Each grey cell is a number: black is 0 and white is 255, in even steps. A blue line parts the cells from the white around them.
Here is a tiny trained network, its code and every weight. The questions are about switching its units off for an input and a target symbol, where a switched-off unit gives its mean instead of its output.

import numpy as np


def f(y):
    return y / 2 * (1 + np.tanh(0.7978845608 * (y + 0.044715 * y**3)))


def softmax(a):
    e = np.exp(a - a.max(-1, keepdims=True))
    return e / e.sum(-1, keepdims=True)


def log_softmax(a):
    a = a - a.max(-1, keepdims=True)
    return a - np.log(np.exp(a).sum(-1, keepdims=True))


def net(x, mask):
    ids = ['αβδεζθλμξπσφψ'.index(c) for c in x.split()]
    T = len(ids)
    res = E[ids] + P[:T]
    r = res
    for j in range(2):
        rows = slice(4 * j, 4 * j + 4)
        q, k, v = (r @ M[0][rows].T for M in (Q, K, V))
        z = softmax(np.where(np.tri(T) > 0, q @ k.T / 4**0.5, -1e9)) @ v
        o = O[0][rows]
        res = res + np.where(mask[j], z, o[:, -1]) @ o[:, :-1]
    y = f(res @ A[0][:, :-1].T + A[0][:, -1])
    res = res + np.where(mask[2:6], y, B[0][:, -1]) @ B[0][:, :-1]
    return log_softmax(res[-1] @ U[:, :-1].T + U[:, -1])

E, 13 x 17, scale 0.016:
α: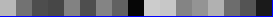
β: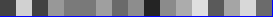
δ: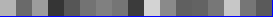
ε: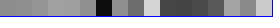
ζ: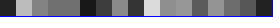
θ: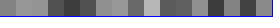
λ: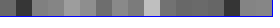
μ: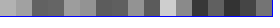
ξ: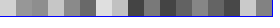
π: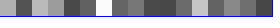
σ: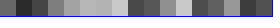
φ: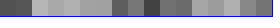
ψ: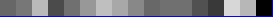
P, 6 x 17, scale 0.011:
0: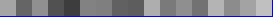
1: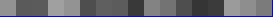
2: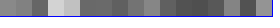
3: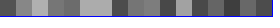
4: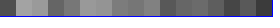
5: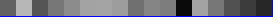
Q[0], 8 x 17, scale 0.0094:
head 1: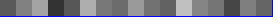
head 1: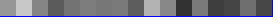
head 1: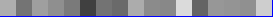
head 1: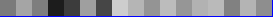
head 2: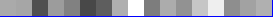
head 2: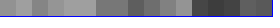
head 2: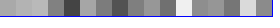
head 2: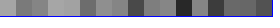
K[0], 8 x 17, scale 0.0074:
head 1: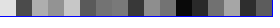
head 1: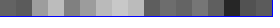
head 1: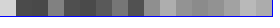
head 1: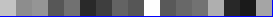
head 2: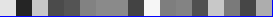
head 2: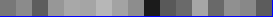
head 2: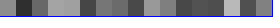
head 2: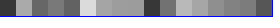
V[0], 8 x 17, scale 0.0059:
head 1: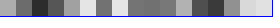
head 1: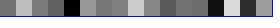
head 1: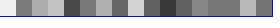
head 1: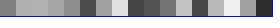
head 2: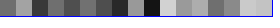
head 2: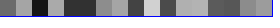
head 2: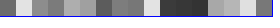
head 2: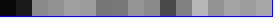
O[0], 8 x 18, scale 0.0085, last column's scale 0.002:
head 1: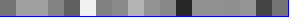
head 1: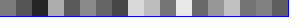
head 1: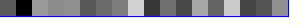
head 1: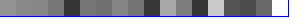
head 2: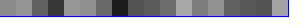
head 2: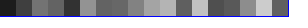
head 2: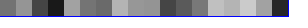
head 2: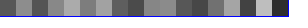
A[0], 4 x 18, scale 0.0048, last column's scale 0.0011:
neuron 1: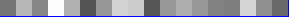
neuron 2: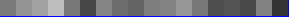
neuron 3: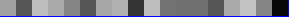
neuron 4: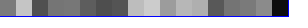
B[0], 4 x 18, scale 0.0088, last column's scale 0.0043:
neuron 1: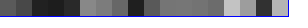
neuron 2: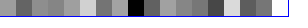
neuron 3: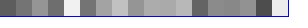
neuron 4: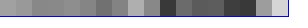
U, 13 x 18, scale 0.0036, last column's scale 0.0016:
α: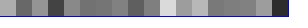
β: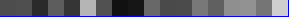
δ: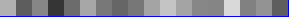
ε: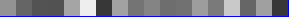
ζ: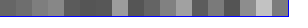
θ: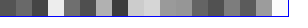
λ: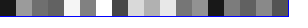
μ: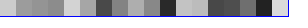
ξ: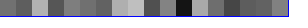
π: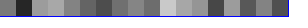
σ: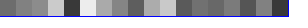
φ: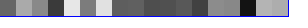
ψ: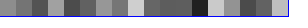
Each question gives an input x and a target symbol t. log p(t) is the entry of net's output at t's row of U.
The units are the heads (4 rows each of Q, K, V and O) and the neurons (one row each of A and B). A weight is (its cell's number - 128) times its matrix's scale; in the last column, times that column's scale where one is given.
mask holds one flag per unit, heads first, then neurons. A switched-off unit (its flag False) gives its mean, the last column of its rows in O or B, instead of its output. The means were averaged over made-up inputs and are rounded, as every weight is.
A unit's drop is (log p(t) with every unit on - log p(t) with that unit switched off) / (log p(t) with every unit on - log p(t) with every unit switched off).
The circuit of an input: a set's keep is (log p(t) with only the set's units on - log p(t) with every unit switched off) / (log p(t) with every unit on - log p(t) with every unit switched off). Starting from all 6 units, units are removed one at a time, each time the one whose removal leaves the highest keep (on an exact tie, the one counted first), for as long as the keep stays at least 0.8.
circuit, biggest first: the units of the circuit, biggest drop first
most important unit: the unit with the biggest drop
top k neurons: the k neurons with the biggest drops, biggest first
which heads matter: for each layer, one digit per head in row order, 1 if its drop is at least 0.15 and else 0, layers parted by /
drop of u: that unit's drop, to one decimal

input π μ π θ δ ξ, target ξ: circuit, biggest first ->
[head 1; head 2]
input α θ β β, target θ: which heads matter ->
11
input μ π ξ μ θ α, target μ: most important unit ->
head 2
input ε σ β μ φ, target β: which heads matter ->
01
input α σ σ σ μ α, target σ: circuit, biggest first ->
[head 2; head 1]
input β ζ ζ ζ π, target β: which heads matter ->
01
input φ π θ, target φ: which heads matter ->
01
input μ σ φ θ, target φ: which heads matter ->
01
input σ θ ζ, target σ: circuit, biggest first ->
[head 1; head 2]
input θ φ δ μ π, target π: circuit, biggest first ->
[head 1; head 2; neuron 2]
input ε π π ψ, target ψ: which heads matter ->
11
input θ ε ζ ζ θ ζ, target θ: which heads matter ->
11
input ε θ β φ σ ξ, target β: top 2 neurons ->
[neuron 3; neuron 4]
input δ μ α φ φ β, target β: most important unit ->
neuron 1
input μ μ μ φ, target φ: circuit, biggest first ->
[head 2; head 1]
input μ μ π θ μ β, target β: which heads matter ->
00
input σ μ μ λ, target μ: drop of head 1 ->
0.2
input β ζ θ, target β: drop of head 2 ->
1.0
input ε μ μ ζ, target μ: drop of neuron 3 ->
0.0
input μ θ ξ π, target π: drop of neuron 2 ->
0.1
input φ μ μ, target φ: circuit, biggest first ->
[head 2]
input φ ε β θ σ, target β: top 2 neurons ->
[neuron 3; neuron 4]
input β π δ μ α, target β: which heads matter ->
01
